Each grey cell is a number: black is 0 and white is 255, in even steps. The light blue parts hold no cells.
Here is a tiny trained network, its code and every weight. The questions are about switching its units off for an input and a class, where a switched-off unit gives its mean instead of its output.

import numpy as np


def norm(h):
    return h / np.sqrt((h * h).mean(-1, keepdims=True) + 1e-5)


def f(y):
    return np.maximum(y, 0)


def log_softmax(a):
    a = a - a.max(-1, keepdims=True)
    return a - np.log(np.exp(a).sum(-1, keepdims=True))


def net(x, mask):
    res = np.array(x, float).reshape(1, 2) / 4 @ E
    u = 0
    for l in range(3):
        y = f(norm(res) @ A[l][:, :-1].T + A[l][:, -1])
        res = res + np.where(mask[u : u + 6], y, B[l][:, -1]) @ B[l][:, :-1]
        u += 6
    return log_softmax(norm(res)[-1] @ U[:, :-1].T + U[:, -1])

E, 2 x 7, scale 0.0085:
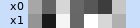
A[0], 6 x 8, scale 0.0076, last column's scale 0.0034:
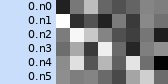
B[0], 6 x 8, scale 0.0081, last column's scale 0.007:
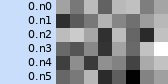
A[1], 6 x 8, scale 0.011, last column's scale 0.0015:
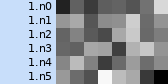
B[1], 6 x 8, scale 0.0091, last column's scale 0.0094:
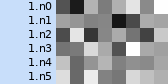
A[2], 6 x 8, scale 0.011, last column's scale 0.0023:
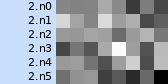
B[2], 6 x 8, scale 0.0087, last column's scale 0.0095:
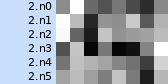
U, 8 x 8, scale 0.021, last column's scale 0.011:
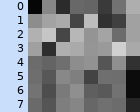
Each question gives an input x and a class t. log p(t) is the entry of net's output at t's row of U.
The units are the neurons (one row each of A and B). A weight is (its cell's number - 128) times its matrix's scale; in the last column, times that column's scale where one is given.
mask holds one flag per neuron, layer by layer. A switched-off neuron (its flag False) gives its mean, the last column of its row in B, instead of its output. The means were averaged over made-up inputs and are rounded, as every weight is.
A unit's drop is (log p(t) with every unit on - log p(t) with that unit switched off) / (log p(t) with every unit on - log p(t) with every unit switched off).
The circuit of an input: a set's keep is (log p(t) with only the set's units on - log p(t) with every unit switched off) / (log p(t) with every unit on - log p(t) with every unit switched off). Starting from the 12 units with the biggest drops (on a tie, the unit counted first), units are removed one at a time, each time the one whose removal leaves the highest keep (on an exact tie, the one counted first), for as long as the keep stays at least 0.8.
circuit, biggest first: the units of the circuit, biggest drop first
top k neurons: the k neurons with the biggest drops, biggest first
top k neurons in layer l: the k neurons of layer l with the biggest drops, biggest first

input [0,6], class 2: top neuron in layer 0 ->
[0.n3]
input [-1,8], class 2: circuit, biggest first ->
[0.n3 1.n0]
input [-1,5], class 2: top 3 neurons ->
[0.n3 0.n5 0.n2]
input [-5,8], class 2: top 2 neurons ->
[0.n3 1.n5]
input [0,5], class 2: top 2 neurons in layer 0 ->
[0.n3 0.n2]
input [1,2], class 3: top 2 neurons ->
[0.n2 1.n2]
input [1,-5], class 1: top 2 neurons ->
[0.n2 0.n1]
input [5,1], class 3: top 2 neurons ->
[1.n3 0.n1]
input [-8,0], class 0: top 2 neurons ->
[0.n4 2.n3]
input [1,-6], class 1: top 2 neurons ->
[0.n2 0.n1]
